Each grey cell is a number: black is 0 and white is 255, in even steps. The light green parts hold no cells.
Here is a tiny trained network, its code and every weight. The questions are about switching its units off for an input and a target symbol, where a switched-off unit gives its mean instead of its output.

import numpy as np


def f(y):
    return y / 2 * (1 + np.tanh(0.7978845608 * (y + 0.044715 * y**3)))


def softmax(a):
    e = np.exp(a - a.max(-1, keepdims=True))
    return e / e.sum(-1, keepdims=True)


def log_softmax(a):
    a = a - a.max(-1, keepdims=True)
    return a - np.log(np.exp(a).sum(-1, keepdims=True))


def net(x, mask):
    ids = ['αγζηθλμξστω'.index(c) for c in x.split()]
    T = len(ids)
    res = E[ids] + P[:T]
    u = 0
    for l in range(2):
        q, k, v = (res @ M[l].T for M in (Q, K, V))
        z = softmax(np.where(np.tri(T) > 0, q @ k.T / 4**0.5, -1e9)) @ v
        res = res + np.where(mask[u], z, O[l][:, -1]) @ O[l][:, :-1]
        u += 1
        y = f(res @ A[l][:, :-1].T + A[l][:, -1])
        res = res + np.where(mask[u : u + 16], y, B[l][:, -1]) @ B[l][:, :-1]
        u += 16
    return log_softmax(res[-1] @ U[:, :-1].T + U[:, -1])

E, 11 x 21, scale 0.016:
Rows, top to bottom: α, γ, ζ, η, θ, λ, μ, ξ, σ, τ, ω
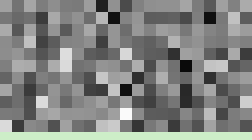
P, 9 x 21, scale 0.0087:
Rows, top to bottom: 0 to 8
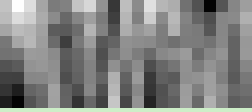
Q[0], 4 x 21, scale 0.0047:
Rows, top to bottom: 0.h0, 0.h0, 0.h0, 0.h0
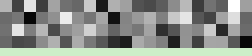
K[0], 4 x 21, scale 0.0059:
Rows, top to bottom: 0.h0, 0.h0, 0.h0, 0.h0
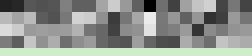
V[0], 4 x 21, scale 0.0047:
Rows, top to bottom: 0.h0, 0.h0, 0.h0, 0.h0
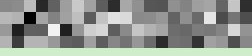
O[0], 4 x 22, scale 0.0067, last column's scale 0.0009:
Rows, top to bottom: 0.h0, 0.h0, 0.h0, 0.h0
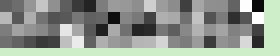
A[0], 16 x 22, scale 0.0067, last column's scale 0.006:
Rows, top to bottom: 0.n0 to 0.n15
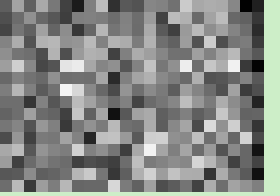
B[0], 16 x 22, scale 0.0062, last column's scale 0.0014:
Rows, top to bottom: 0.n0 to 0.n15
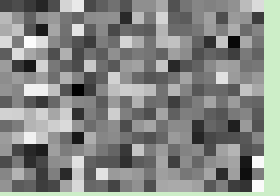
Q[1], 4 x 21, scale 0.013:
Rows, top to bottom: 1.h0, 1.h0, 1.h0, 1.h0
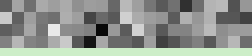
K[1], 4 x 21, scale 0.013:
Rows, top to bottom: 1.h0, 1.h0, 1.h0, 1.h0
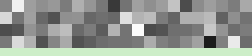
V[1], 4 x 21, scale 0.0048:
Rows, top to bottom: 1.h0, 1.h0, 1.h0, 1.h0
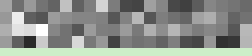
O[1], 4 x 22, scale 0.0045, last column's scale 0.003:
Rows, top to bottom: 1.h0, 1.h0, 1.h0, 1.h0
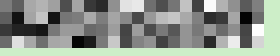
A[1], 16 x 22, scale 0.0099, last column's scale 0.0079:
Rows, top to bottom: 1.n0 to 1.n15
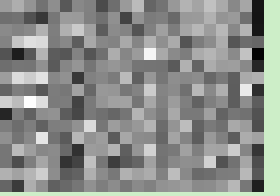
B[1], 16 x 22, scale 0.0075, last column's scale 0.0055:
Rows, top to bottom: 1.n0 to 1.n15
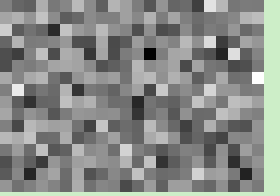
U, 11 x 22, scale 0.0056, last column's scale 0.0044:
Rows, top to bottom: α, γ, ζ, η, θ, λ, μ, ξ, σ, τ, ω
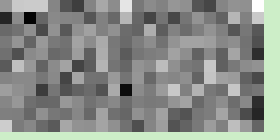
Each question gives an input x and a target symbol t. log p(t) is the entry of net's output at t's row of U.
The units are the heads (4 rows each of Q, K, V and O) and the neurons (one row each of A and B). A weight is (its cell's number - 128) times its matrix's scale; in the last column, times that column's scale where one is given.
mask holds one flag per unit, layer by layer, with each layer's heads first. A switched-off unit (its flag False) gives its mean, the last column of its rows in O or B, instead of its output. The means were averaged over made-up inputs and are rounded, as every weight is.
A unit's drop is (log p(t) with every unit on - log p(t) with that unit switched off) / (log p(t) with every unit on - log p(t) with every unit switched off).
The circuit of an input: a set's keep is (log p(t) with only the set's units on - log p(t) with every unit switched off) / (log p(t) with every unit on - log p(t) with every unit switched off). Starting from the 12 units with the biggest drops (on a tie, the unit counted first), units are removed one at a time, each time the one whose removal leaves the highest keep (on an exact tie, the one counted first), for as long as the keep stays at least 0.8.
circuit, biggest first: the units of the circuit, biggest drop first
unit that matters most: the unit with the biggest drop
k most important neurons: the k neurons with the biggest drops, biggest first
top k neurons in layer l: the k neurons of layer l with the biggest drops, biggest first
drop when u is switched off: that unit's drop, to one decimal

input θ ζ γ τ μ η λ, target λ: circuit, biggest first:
1.n3; 1.h0
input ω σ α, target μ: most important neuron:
0.n14
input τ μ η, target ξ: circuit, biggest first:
1.h0; 0.h0; 0.n1
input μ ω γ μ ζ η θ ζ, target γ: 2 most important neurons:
1.n4; 1.n13
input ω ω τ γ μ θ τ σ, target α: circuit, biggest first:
1.h0; 1.n6
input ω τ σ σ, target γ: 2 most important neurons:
1.n6; 0.n8
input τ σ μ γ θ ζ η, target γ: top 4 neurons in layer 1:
1.n4; 1.n13; 1.n6; 1.n7
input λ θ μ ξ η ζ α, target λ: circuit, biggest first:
0.h0; 1.n7; 1.h0
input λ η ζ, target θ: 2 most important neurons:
1.n4; 1.n10
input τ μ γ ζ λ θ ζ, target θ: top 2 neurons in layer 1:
1.n4; 1.n15
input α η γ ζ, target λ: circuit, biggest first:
0.h0; 1.n7
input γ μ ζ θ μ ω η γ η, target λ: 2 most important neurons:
1.n7; 1.n10
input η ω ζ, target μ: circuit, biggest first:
1.h0; 1.n0
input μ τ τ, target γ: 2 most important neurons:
1.n6; 0.n3
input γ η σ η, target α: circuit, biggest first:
1.h0; 1.n12; 0.h0; 0.n15
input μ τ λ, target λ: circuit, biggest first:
1.n3
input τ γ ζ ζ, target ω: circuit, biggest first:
0.h0; 1.n2; 1.h0
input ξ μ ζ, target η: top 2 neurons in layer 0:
0.n12; 0.n4
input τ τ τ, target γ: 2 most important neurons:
1.n6; 0.n13
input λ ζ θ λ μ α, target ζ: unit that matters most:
1.n13
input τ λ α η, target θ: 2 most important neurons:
1.n4; 0.n15
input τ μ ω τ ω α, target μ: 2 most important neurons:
1.n0; 0.n14
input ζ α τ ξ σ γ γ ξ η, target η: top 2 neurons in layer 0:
0.n13; 0.n15
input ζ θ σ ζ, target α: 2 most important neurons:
1.n12; 1.n1
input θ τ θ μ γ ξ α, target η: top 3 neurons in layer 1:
1.n8; 1.n14; 1.n6
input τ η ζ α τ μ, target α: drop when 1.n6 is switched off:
0.2
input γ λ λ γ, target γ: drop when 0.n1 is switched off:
0.0
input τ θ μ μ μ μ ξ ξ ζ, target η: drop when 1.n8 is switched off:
0.4
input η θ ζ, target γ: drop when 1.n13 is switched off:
0.1
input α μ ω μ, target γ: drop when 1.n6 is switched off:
0.3
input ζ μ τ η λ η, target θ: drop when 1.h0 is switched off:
0.6
